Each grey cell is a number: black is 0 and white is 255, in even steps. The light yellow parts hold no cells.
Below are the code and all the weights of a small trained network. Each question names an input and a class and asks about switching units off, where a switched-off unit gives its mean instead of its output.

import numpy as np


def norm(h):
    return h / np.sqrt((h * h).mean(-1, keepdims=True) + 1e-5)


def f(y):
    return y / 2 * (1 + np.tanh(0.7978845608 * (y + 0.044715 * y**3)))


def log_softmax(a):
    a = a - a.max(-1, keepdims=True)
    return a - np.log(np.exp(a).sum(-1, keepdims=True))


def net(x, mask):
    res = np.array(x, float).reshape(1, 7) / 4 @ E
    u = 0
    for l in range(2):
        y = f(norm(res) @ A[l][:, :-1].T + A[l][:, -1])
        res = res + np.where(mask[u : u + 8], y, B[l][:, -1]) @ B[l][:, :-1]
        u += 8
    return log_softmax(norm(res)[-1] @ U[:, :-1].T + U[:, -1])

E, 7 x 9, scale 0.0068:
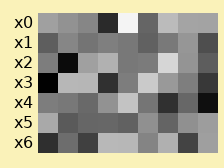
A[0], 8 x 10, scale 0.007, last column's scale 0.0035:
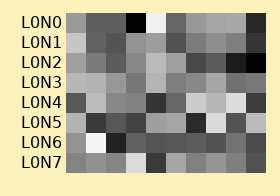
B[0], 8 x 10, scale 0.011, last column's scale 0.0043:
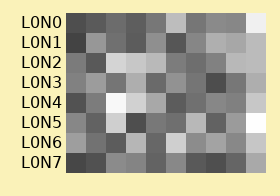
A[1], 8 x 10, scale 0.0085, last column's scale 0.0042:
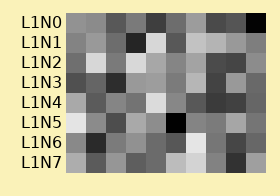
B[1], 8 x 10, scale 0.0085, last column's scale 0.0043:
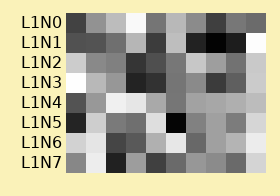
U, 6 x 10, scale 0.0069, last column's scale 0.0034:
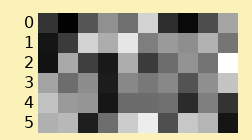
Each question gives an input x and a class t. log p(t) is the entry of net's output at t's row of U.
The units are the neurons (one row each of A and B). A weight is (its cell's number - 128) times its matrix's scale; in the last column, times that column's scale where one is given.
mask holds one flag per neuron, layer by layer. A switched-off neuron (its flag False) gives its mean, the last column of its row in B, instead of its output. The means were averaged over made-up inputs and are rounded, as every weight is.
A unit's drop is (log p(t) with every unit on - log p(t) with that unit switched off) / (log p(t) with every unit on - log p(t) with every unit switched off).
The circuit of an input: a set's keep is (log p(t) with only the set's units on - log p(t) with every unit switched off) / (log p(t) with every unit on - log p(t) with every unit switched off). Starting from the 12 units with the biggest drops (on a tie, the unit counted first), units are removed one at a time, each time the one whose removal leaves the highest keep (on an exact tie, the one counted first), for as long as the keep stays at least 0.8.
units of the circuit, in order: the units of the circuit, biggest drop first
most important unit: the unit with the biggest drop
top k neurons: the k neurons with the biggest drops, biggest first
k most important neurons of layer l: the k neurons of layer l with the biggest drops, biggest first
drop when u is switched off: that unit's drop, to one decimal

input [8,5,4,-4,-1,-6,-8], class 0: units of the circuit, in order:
[L1N1]
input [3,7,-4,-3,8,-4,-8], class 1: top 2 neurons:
[L0N2, L1N4]
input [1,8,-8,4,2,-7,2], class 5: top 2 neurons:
[L0N6, L0N5]
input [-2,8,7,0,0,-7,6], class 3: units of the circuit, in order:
[L1N3, L1N2]
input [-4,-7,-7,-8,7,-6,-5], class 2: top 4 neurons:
[L1N5, L0N0, L0N1, L0N4]
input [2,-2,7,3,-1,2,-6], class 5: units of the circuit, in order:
[L1N6, L1N7]
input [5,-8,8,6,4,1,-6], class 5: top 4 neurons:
[L1N7, L1N6, L0N1, L1N3]
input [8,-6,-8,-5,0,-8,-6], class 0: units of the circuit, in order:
[L1N1, L0N0]
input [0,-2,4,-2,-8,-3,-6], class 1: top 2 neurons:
[L0N4, L1N3]
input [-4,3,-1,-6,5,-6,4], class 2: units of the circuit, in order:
[L1N5, L0N0]
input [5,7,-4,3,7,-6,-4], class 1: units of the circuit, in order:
[L1N4, L0N2]
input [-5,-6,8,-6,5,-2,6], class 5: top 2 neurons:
[L1N6, L1N1]
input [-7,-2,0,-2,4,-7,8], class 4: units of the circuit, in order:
[L1N3, L1N2]
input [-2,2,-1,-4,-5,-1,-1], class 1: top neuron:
[L0N4]
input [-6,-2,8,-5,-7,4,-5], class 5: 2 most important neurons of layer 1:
[L1N6, L1N1]
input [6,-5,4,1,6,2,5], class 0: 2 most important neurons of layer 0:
[L0N4, L0N0]
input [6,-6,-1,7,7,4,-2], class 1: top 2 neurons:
[L1N4, L0N2]
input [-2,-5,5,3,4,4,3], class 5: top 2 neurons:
[L1N6, L0N4]
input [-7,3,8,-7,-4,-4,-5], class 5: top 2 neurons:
[L1N6, L1N1]
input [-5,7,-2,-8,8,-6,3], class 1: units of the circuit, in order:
[L0N2, L1N4]
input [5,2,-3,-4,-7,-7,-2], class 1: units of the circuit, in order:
[L0N4]
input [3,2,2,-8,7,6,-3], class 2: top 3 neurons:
[L1N5, L0N1, L0N4]
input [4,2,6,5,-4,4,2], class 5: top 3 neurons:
[L1N6, L0N1, L1N7]
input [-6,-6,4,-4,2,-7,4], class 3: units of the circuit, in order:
[L1N3, L1N1]
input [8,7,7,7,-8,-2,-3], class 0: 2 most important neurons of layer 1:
[L1N1, L1N5]
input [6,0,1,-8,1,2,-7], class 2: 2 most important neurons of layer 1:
[L1N5, L1N3]
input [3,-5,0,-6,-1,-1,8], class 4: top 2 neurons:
[L1N3, L1N1]
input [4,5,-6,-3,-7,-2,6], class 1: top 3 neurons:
[L0N4, L1N6, L1N7]
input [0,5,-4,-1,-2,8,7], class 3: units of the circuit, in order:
[L1N3]
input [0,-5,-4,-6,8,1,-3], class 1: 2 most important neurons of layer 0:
[L0N2, L0N5]
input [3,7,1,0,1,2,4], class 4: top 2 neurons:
[L1N3, L0N4]
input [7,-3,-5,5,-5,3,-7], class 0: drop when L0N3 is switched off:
-0.1
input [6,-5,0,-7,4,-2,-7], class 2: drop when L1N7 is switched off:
-0.1
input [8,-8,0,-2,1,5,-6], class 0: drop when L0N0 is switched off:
0.2
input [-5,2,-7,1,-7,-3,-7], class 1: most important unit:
L0N4
